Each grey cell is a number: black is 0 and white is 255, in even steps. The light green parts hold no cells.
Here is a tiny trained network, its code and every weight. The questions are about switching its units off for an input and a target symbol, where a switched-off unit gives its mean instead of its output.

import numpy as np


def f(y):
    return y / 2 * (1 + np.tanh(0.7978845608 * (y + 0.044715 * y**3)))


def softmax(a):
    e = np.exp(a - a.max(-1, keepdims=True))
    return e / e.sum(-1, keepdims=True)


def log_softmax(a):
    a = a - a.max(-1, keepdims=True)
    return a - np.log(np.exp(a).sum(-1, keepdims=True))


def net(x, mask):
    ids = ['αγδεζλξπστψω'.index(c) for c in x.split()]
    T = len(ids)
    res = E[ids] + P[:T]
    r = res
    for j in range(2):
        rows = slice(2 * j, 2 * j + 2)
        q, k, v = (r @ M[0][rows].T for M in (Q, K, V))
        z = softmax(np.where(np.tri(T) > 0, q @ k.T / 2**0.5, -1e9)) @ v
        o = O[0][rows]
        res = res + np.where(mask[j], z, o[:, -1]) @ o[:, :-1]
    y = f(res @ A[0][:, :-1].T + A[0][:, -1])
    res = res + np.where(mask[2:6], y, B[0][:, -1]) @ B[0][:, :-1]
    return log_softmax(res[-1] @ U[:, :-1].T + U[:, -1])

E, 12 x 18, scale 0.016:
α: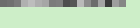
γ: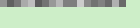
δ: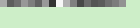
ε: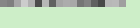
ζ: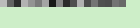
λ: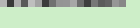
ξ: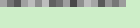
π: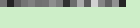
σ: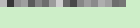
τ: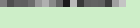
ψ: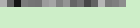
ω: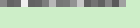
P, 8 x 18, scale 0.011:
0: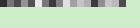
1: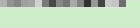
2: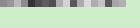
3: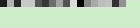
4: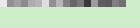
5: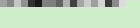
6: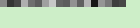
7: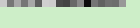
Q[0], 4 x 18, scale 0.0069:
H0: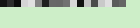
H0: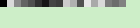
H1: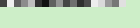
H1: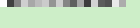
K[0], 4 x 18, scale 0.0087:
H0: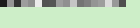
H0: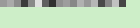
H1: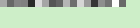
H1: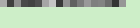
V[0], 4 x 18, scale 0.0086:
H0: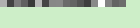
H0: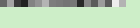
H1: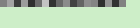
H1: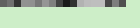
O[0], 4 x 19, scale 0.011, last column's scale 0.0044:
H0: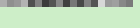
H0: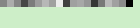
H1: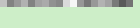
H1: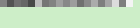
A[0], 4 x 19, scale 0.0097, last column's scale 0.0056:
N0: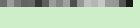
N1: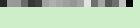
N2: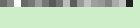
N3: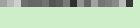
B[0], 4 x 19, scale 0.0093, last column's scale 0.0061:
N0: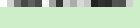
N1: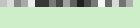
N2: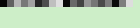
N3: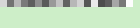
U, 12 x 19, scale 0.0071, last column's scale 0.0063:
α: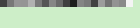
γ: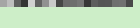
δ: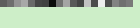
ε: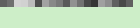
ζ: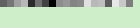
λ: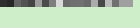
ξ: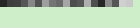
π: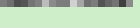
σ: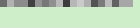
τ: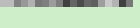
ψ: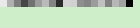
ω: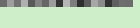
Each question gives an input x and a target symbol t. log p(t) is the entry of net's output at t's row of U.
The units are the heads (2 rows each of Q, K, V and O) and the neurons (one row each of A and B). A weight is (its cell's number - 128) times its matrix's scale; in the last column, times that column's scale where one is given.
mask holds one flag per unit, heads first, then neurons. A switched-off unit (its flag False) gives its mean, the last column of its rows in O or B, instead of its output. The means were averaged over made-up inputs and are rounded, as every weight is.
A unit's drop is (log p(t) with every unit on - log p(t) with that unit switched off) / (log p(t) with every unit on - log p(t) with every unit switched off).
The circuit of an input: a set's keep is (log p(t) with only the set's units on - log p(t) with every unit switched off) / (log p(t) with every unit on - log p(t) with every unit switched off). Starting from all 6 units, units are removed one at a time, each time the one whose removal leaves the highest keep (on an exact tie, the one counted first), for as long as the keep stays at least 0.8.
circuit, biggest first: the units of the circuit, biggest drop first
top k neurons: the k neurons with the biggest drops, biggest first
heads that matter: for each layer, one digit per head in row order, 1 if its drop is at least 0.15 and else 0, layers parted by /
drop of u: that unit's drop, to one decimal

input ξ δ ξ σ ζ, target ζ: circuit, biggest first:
(H0; N3)
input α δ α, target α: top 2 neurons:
(N2; N1)
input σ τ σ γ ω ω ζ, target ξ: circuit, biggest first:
(H1; H0)
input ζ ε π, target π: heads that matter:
00
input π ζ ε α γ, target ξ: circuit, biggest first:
(H0; H1; N3)
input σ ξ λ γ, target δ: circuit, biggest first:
(H0)
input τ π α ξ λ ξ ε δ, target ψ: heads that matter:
01
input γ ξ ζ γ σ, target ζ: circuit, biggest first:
(H0; N3)
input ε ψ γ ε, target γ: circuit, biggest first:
(H0; H1)
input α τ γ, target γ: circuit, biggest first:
(N0; H1)
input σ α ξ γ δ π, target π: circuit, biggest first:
(N0; N2; H1)
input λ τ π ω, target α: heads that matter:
01
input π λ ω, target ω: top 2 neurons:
(N0; N2)
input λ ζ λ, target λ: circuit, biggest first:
(N2)
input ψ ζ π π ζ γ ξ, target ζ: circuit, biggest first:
(H1; H0)
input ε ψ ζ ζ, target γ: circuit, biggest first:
(H1; H0)
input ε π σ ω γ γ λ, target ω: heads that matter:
10
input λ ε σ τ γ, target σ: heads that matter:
10
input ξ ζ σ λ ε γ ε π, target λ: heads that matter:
01
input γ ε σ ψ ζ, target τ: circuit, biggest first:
(H0)
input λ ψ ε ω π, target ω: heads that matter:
10
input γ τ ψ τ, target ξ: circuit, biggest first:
(H1; H0)
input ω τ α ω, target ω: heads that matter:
10
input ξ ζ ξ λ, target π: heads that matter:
11
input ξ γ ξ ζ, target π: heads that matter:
11
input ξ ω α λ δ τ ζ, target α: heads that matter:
01
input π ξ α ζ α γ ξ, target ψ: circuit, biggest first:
(H1)
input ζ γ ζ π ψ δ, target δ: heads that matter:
01
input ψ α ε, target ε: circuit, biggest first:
(N2; H1)
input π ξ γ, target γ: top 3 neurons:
(N0; N1; N2)
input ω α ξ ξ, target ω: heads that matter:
11
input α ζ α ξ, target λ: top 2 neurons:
(N0; N1)
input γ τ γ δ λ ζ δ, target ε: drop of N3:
0.0
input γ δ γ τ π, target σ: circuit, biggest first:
(H0)
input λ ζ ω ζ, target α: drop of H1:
0.8
